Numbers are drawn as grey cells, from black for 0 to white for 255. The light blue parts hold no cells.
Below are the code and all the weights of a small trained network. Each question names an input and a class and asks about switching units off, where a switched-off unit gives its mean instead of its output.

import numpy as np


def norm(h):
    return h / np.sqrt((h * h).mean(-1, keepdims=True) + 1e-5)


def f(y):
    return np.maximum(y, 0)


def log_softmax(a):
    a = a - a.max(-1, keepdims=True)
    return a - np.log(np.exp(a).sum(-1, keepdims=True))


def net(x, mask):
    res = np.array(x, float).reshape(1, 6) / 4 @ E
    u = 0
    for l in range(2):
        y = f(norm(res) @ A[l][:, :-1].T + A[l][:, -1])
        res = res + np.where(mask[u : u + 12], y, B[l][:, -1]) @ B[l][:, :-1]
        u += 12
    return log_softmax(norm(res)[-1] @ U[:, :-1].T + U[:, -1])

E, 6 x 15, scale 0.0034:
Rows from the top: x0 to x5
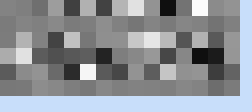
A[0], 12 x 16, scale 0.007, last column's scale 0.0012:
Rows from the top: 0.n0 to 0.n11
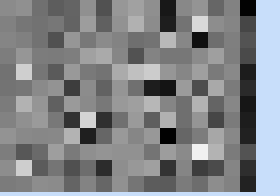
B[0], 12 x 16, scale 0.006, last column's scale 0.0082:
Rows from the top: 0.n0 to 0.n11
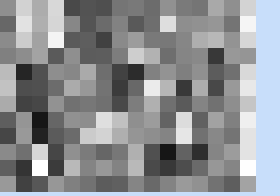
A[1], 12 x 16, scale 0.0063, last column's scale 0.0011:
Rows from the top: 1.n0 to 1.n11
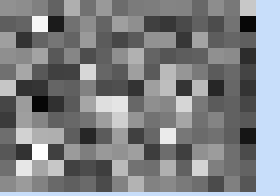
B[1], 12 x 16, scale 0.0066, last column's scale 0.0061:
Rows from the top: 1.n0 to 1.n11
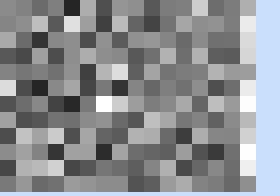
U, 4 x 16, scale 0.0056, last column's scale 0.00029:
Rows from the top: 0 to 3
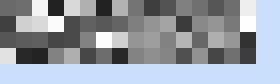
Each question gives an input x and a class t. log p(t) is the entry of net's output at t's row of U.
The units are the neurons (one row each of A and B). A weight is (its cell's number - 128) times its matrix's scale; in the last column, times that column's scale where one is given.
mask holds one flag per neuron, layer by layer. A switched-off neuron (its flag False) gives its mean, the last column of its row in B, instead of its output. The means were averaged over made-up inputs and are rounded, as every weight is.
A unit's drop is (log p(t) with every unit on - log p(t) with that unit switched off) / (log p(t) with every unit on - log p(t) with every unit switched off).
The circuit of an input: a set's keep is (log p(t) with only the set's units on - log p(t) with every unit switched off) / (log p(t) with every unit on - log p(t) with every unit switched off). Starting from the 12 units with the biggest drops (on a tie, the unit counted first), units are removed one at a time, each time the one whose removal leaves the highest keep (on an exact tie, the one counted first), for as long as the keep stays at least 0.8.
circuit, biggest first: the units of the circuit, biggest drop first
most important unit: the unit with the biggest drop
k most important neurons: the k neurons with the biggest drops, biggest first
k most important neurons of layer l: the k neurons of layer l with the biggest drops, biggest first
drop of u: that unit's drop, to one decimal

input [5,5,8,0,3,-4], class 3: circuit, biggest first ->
0.n4
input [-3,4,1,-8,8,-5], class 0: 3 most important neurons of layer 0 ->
0.n9, 0.n8, 0.n3
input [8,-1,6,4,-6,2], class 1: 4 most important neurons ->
0.n0, 0.n1, 0.n7, 0.n5
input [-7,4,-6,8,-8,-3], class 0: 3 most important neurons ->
0.n7, 0.n1, 0.n10
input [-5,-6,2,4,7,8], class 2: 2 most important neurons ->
0.n7, 0.n1
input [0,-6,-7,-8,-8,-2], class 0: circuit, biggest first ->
0.n9, 1.n9
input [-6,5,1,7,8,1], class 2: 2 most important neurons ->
0.n7, 0.n9
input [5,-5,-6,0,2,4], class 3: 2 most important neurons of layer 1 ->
1.n5, 1.n2
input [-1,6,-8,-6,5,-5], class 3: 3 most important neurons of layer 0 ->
0.n5, 0.n10, 0.n8
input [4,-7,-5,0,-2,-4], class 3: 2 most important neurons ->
0.n5, 0.n2
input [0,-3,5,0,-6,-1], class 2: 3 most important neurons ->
0.n8, 1.n6, 0.n5
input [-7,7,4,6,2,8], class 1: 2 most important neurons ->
0.n2, 0.n9
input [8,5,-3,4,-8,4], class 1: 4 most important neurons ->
0.n0, 0.n1, 0.n7, 1.n10
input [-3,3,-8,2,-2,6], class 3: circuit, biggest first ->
0.n5
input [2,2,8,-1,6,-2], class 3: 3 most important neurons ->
0.n4, 0.n6, 0.n8
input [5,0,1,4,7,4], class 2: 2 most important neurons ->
0.n7, 0.n2
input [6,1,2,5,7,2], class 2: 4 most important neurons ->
0.n7, 0.n2, 0.n9, 0.n10
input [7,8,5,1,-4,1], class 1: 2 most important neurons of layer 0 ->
0.n1, 0.n0
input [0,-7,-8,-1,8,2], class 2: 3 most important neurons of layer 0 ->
0.n7, 0.n4, 0.n6
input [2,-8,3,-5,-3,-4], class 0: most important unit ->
0.n9
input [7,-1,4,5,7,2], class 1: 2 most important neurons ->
0.n0, 0.n1
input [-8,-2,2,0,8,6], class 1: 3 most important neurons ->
0.n2, 0.n8, 1.n8
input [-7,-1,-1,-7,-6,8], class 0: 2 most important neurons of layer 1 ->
1.n9, 1.n10
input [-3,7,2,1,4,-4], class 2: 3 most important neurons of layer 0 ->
0.n7, 0.n1, 0.n0
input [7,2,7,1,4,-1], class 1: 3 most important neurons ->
0.n1, 0.n0, 0.n5
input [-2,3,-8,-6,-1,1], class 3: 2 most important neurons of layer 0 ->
0.n5, 0.n10
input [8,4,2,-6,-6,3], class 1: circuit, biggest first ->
0.n1
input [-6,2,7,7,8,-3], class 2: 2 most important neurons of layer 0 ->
0.n7, 0.n9
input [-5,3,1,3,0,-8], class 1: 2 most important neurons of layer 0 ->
0.n2, 0.n9
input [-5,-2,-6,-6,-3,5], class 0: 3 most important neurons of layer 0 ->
0.n4, 0.n1, 0.n6
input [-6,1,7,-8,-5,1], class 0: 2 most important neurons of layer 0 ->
0.n5, 0.n1
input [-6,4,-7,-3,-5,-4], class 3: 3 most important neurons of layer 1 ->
1.n10, 1.n5, 1.n6
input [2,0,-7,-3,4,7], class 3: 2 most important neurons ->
0.n5, 0.n8
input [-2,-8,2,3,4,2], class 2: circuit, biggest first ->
0.n7
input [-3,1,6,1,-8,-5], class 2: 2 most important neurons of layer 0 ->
0.n8, 0.n5
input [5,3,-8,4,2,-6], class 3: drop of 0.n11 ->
0.0
